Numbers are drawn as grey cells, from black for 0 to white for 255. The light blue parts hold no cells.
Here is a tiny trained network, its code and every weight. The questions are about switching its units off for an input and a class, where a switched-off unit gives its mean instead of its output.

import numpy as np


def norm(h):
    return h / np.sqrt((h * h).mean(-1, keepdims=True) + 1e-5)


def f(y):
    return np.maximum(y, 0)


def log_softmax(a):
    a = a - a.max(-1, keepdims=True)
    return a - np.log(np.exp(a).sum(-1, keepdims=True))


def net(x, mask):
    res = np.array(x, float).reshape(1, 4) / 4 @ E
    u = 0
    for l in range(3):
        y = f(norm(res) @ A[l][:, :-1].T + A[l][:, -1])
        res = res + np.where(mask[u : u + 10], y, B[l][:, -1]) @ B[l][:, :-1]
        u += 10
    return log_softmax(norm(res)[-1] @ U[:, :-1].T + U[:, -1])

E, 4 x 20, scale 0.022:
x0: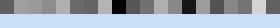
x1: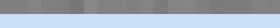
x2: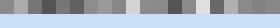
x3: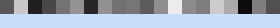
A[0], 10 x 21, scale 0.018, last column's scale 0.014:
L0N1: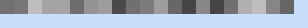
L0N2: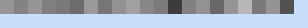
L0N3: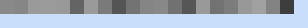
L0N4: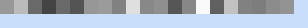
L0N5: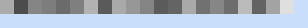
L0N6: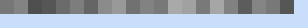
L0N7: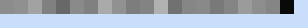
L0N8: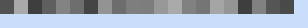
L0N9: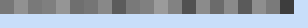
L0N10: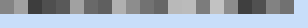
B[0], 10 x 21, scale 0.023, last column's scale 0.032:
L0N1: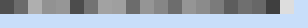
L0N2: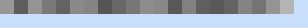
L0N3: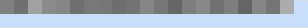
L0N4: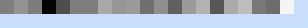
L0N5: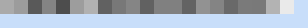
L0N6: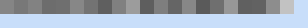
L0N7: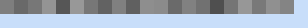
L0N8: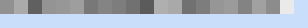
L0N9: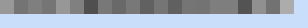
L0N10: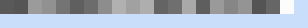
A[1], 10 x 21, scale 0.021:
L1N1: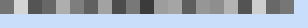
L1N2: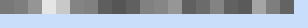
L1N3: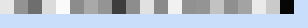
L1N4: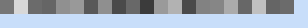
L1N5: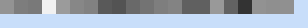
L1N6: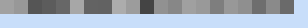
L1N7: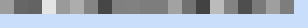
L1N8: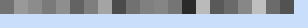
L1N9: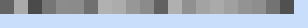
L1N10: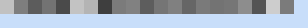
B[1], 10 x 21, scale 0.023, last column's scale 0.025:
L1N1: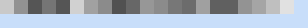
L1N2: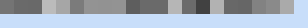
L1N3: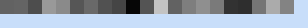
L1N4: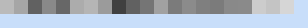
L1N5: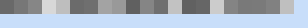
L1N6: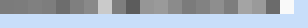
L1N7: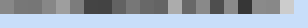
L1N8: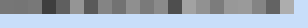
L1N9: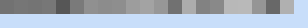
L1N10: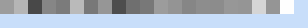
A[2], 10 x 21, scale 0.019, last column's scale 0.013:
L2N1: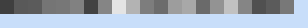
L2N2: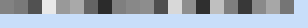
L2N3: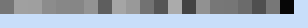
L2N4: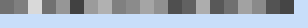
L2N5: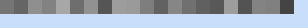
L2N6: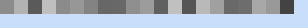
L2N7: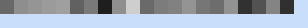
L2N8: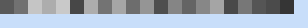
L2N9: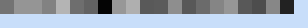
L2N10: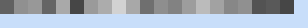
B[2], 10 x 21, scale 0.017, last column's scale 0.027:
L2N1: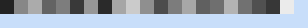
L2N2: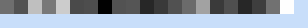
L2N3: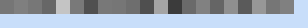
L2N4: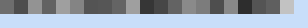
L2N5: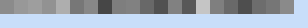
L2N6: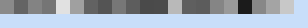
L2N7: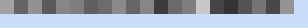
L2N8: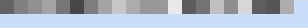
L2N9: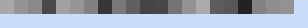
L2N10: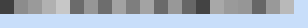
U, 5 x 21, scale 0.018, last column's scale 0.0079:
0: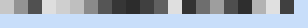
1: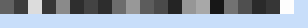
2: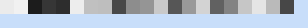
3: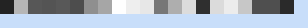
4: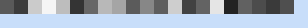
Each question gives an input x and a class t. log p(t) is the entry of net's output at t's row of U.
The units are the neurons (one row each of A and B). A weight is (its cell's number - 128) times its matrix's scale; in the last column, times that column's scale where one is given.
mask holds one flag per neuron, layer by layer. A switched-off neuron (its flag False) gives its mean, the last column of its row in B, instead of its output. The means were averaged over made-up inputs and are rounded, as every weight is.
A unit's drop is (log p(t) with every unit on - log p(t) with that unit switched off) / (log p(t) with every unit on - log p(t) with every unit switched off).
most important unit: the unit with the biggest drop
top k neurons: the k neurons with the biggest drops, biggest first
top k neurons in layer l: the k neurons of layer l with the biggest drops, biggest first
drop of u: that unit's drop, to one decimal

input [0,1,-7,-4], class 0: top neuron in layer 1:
(L1N10)
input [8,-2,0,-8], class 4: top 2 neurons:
(L0N4, L2N8)
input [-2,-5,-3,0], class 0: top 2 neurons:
(L0N4, L0N5)
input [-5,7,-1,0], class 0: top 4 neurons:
(L0N5, L0N4, L1N10, L0N1)
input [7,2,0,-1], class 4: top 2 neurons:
(L0N4, L0N1)
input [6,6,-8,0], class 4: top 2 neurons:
(L0N4, L0N1)
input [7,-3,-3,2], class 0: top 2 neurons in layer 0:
(L0N4, L0N10)
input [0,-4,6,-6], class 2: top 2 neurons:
(L0N5, L0N10)
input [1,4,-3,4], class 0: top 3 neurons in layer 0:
(L0N4, L0N8, L0N1)
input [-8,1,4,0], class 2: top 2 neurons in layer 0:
(L0N5, L0N1)
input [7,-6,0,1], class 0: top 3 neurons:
(L0N10, L0N4, L1N1)
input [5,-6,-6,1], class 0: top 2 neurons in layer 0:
(L0N4, L0N10)
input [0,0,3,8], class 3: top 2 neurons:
(L0N10, L0N5)
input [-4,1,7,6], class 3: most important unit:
L0N10
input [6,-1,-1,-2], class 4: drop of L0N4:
0.6
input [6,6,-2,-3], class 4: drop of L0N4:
0.5
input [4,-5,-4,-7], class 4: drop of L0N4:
0.7
